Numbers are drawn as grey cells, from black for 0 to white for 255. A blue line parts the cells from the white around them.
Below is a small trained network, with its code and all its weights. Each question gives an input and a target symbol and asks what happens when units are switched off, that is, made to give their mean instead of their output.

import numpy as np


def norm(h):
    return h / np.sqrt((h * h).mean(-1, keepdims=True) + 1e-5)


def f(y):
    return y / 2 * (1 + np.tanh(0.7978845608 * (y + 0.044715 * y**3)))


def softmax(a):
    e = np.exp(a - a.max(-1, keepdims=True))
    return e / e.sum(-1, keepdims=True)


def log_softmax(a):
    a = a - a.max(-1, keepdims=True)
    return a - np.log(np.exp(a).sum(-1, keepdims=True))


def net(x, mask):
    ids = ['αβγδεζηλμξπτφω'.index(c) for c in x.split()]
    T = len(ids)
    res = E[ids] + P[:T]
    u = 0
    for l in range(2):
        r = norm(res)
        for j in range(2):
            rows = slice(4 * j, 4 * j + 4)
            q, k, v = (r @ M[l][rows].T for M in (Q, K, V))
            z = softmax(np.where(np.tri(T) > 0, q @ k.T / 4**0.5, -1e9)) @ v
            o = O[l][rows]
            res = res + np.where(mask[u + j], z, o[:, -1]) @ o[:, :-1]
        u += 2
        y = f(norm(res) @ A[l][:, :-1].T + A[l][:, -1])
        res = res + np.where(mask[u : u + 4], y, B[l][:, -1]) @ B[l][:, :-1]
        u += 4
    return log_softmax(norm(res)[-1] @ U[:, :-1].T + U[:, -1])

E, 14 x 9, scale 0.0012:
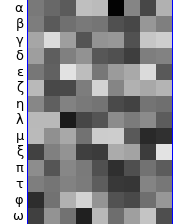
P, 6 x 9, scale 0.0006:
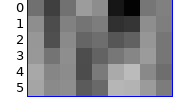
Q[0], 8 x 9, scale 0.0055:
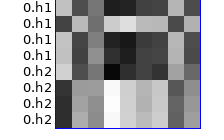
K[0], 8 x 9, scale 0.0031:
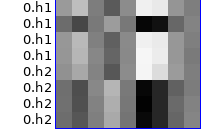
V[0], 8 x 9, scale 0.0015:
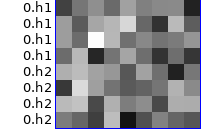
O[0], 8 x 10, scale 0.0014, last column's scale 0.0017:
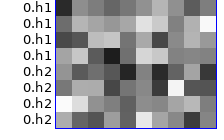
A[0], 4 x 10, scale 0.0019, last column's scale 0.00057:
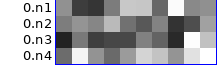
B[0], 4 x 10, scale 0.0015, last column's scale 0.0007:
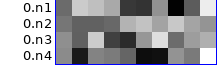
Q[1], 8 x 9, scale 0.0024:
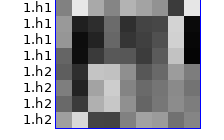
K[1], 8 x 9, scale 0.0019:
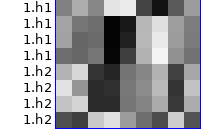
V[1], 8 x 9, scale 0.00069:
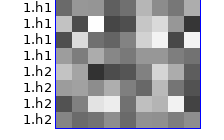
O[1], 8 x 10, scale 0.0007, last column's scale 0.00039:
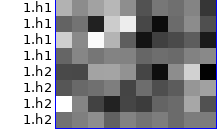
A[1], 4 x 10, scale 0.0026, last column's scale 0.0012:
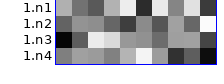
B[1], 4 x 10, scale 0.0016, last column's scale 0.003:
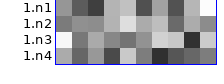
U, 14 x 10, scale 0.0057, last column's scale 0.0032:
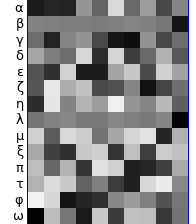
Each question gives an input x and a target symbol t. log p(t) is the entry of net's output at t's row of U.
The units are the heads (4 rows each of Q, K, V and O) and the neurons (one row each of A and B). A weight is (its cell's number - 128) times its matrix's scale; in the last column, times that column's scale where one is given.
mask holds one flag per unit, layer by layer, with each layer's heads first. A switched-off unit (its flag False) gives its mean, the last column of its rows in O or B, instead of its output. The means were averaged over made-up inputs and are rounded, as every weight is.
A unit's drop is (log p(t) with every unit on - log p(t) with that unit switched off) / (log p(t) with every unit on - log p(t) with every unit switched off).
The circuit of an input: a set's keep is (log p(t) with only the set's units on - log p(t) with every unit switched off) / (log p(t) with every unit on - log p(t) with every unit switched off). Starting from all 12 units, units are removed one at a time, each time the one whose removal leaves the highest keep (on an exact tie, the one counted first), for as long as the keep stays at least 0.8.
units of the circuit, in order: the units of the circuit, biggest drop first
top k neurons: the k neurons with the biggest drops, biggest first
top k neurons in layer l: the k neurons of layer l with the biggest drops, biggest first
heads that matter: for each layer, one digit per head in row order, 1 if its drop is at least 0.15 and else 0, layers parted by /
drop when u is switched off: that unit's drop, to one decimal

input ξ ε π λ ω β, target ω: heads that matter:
11 / 00
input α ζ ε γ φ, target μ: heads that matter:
00 / 00
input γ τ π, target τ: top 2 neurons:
(1.n3 1.n1)
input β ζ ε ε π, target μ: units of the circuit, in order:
(0.h1 1.n3 0.n4)
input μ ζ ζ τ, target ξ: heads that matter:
01 / 00
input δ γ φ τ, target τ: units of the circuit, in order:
(0.h2)
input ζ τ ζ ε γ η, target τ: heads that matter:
01 / 00
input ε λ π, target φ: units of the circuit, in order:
(0.h1 0.h2)
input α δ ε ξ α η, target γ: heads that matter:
10 / 00
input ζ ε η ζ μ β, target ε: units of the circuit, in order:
(0.h2 0.n3)
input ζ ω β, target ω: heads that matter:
10 / 00
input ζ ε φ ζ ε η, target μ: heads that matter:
10 / 00
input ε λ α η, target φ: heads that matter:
10 / 00
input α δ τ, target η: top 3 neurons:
(1.n3 1.n2 1.n1)
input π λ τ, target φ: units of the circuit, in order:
(0.h1)
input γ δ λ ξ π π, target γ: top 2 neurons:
(1.n1 1.n3)
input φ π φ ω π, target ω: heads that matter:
01 / 00
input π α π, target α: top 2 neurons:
(1.n3 1.n1)
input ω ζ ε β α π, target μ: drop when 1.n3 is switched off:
0.2
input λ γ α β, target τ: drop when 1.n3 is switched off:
0.1
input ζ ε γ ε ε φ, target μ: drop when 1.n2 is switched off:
0.0
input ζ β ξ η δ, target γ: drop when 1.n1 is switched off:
0.2
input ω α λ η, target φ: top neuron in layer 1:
(1.n1)
